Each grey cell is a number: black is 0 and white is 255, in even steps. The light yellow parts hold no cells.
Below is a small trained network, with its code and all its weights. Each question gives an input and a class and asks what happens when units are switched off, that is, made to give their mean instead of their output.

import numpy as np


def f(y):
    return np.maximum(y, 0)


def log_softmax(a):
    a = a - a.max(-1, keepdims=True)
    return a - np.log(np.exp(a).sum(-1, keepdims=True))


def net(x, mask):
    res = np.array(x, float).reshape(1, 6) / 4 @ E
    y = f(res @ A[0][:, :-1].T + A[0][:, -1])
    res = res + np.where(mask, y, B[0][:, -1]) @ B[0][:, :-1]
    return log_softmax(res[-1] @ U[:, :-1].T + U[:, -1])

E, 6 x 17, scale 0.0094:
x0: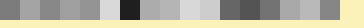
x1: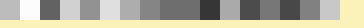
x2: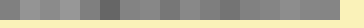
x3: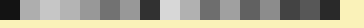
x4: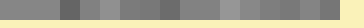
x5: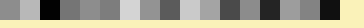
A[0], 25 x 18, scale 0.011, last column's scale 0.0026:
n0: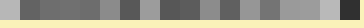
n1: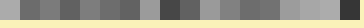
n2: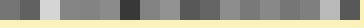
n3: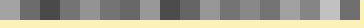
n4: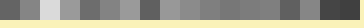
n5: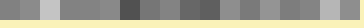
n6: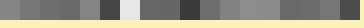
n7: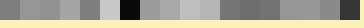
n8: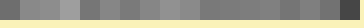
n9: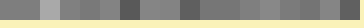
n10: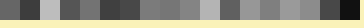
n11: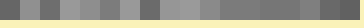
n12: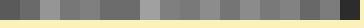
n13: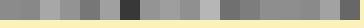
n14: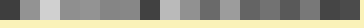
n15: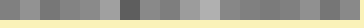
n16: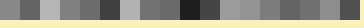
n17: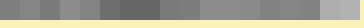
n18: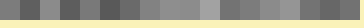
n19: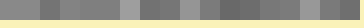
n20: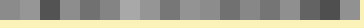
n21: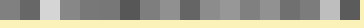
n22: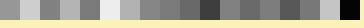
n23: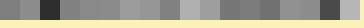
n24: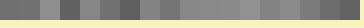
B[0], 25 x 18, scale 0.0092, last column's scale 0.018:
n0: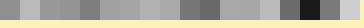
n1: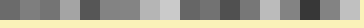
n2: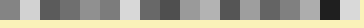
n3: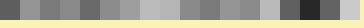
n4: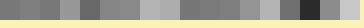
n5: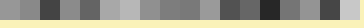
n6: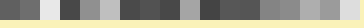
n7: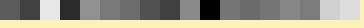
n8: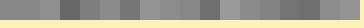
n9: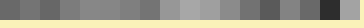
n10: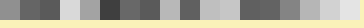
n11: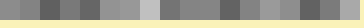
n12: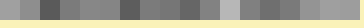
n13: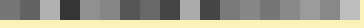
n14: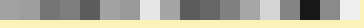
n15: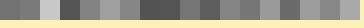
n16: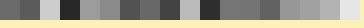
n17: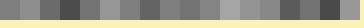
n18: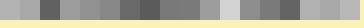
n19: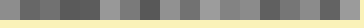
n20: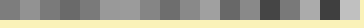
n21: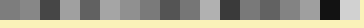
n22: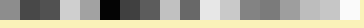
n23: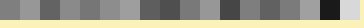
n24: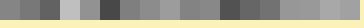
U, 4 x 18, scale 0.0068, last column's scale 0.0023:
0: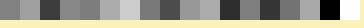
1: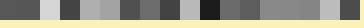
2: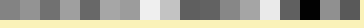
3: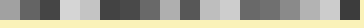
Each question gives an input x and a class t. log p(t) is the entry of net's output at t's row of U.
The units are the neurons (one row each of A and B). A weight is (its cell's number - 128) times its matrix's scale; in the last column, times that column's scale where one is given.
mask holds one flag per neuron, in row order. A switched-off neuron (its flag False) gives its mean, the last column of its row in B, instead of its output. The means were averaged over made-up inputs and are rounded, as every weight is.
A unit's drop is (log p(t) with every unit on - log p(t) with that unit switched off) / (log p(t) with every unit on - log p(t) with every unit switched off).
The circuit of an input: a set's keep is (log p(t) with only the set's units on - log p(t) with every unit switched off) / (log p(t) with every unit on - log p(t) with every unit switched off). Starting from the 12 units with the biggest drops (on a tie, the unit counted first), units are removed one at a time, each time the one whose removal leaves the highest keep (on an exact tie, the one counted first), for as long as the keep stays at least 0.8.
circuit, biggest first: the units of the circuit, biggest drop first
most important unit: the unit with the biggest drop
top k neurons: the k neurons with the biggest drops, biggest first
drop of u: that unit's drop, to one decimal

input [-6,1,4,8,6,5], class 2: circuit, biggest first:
(n14)
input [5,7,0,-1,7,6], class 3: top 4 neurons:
(n22 n2 n21 n5)
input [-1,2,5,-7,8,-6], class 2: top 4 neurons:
(n0 n1 n3 n23)
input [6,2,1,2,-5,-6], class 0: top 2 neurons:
(n2 n21)
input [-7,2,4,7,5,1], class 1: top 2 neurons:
(n6 n16)
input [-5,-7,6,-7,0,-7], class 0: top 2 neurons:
(n2 n21)
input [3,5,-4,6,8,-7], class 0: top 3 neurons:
(n2 n5 n21)
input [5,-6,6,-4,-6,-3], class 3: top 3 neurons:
(n10 n16 n6)
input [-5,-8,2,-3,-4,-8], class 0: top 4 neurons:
(n2 n21 n22 n5)
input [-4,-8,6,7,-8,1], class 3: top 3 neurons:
(n10 n18 n0)
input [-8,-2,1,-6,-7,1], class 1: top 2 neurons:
(n6 n16)
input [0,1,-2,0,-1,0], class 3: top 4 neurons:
(n14 n2 n7 n16)
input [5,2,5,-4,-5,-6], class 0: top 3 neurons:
(n2 n21 n5)
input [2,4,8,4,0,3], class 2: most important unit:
n10
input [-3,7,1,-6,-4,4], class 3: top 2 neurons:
(n22 n14)
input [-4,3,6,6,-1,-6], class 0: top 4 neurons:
(n2 n21 n5 n0)
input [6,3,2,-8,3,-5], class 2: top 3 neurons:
(n0 n1 n3)
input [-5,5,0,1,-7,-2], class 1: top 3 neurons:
(n16 n10 n6)
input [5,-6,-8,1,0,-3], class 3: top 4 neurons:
(n10 n16 n6 n18)
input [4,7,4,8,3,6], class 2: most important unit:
n14
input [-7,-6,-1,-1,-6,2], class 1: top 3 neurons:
(n6 n22 n16)
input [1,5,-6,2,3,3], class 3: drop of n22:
0.8
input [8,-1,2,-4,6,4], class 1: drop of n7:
0.5
